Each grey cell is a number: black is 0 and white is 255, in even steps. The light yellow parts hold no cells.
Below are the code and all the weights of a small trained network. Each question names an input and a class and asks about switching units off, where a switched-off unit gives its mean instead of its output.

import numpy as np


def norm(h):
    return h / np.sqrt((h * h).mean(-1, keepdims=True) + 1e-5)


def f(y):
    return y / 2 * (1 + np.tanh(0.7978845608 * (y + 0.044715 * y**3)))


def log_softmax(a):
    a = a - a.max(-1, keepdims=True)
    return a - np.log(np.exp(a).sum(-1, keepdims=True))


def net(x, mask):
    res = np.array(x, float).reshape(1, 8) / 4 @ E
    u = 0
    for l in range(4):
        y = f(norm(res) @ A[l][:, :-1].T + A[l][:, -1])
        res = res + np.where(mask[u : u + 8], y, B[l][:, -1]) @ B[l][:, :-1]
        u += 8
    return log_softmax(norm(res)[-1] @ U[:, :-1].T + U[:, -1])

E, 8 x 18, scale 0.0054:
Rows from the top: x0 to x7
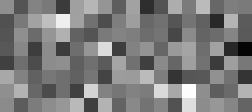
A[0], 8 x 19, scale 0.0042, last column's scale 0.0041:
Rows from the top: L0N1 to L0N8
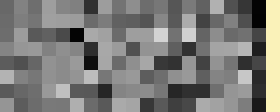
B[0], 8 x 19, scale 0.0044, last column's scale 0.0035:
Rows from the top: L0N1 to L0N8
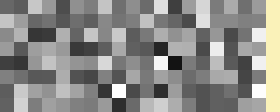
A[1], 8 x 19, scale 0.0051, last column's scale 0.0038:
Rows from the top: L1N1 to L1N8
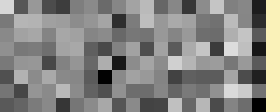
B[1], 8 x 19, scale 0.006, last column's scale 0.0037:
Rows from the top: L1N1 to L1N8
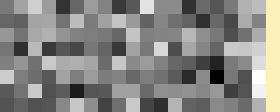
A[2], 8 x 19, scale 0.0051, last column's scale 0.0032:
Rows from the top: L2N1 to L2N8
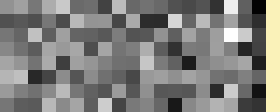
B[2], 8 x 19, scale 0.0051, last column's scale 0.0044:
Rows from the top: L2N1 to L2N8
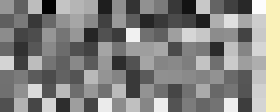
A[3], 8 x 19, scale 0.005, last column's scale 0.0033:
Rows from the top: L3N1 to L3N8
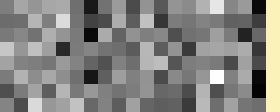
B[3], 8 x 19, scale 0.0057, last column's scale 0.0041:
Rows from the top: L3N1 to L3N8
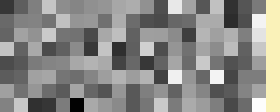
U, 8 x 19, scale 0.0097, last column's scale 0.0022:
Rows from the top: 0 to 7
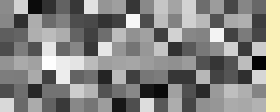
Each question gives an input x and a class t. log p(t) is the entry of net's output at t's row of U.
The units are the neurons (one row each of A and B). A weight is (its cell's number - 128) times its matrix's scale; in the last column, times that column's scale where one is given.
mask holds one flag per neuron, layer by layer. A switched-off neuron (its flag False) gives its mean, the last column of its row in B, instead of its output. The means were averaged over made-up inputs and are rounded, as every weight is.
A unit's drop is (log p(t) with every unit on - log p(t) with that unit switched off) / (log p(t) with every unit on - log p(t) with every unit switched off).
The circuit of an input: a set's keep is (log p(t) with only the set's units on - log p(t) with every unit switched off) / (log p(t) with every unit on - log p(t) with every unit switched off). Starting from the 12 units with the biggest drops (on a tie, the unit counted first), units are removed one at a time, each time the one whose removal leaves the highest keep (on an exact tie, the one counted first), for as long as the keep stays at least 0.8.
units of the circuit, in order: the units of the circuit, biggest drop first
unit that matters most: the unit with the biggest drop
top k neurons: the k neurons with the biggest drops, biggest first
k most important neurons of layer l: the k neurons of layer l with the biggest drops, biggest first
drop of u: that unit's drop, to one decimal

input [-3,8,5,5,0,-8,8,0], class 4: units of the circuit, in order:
(L1N2; L3N8)
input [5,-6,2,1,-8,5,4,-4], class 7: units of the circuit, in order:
(L1N1)
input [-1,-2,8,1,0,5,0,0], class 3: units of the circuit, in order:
(L0N5; L2N8)
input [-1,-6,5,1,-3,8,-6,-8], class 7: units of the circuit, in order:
(L1N1; L2N5)
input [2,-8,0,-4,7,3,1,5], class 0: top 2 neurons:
(L0N3; L2N6)
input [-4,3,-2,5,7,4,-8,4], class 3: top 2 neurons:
(L0N5; L2N8)
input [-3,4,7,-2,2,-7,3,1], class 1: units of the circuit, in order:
(L1N4; L2N3)
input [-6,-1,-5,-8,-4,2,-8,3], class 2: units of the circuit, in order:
(L0N4; L3N6)
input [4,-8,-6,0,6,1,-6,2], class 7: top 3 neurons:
(L1N1; L2N5; L3N4)
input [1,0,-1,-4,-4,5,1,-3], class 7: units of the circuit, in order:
(L1N1; L3N4)
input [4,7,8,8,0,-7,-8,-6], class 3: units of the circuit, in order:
(L0N5; L2N8)
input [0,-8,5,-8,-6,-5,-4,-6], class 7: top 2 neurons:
(L1N1; L3N4)
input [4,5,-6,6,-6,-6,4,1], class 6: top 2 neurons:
(L1N8; L2N2)
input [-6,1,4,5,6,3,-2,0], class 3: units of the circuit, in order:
(L0N5)
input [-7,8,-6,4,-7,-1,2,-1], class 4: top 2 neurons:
(L1N2; L0N7)
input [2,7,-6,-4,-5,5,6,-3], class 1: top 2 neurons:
(L1N4; L0N7)
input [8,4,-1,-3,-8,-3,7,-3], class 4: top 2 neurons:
(L1N5; L1N2)
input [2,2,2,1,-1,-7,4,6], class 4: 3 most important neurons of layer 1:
(L1N5; L1N2; L1N7)
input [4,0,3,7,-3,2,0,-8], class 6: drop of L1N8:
0.1
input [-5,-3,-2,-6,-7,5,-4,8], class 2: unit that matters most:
L0N4
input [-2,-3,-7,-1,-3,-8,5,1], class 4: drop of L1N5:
0.4
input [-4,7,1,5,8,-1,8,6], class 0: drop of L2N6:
0.2
